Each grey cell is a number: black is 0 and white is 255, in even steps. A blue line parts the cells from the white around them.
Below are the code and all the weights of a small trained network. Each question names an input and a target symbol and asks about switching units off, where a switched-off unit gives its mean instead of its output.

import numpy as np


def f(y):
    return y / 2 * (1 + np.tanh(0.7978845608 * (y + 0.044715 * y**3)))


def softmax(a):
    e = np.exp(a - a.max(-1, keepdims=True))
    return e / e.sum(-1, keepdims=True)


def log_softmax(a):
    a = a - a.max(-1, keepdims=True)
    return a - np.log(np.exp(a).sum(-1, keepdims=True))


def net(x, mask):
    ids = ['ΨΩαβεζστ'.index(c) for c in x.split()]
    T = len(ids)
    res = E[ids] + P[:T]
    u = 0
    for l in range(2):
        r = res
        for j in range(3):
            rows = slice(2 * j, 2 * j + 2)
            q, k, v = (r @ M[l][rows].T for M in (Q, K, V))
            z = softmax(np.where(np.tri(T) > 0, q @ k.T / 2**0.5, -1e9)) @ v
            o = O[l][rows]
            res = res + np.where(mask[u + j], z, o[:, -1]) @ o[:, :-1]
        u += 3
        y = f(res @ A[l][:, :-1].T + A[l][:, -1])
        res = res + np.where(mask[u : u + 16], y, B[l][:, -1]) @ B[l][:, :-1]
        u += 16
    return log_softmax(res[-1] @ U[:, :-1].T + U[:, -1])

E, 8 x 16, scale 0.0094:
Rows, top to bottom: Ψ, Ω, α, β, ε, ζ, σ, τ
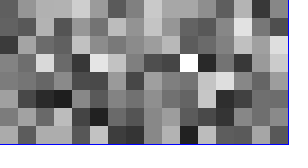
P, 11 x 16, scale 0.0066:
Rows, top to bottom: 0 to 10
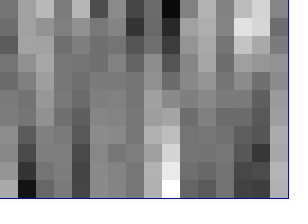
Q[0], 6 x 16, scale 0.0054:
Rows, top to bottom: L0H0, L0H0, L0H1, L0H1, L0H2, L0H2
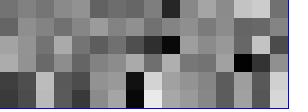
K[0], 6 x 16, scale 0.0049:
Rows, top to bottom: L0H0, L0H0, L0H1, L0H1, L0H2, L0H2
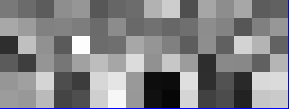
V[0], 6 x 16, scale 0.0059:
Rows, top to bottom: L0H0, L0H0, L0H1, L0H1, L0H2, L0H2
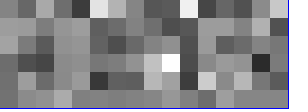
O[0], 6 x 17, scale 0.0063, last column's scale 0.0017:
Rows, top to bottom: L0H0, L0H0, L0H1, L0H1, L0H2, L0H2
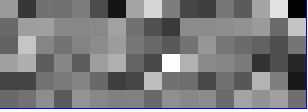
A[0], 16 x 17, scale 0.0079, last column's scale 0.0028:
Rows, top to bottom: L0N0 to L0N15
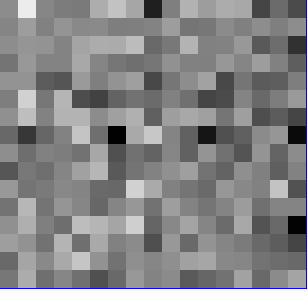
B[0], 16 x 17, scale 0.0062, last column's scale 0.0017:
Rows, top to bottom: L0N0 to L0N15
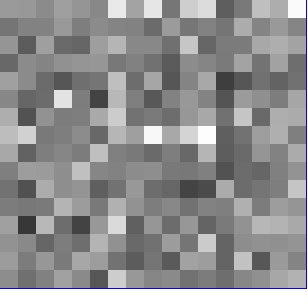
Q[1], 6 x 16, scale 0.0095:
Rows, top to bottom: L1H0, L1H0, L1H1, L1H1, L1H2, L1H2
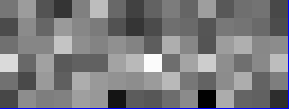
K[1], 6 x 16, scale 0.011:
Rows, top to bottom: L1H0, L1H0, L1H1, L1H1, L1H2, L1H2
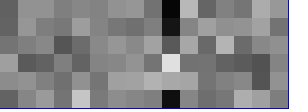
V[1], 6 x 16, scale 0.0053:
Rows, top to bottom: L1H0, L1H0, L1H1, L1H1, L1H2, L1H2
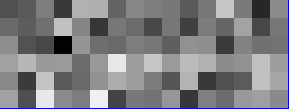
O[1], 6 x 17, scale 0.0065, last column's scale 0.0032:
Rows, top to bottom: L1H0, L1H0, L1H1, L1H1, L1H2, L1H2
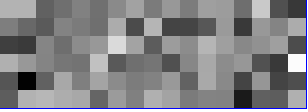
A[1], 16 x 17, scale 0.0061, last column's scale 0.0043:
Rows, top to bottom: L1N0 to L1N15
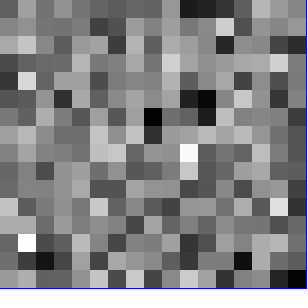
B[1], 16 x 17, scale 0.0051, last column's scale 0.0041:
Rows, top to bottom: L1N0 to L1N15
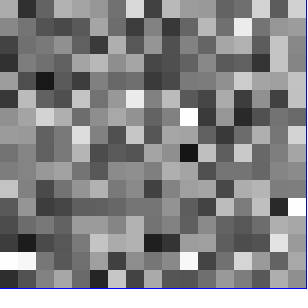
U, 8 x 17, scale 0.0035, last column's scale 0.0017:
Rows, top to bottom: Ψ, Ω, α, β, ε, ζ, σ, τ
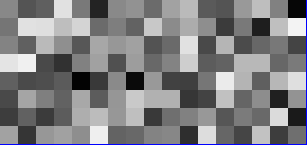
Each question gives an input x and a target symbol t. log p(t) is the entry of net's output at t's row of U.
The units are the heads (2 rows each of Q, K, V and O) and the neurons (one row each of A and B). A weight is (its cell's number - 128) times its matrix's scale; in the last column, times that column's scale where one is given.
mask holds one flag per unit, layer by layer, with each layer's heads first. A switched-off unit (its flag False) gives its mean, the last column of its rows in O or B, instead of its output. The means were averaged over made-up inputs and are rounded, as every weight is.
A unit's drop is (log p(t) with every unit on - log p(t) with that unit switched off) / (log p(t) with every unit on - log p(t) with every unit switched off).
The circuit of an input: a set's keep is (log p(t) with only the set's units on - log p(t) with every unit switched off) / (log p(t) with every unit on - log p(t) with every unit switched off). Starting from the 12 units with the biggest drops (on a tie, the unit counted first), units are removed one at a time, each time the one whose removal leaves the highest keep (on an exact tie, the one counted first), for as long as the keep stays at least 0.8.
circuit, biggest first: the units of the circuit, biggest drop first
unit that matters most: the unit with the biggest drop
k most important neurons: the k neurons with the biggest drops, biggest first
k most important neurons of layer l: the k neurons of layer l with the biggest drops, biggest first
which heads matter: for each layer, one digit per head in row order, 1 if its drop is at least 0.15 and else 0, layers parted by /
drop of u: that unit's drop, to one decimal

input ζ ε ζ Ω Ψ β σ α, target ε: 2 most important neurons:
[L0N5, L1N11]
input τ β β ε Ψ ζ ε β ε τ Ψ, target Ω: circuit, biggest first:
[L0N7, L0H0]
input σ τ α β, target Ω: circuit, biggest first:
[L0H2, L0N0, L1N8]
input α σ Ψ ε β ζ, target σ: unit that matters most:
L1H0
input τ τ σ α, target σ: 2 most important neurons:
[L1N13, L0N0]
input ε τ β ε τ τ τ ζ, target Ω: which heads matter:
001 / 101
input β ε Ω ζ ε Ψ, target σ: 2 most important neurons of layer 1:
[L1N3, L1N7]
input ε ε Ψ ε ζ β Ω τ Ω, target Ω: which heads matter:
101 / 001
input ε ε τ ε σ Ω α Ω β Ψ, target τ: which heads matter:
001 / 011
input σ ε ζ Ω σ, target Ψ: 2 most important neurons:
[L0N5, L1N0]
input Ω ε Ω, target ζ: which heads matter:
001 / 000
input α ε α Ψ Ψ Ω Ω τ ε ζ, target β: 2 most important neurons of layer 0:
[L0N0, L0N4]
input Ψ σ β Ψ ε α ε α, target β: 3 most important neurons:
[L0N0, L1N7, L1N11]
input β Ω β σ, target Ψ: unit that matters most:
L0H0
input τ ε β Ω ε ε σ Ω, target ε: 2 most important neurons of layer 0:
[L0N5, L0N12]
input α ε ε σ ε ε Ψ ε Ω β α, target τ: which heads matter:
101 / 011
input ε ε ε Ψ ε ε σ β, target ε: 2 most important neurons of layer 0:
[L0N5, L0N0]
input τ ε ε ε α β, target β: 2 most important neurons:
[L0N0, L1N7]
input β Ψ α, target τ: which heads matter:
111 / 011
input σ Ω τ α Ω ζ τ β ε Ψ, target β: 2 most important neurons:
[L1N11, L1N7]
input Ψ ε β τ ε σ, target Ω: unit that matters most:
L1H2
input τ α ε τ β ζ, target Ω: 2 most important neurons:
[L0N8, L0N4]
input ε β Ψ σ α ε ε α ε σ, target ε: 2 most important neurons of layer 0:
[L0N5, L0N0]
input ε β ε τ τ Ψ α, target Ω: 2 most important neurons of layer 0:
[L0N0, L0N8]
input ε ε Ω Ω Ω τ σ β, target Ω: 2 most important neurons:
[L0N0, L0N8]
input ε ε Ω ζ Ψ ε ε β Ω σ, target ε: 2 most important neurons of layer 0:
[L0N5, L0N15]
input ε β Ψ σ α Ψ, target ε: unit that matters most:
L0H2
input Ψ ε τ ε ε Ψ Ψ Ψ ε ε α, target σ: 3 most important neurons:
[L1N13, L1N3, L0N0]
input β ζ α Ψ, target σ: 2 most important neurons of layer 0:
[L0N14, L0N0]
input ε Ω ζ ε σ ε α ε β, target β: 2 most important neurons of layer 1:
[L1N7, L1N11]
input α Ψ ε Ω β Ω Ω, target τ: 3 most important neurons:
[L0N12, L0N0, L0N2]
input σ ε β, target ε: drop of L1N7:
0.1
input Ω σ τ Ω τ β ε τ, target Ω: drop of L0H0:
0.1
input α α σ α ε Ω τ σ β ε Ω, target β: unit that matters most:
L0H0
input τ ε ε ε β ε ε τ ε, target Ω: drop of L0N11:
0.0
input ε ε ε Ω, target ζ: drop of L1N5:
0.7
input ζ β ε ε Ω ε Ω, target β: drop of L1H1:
0.4
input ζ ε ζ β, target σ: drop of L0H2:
1.0
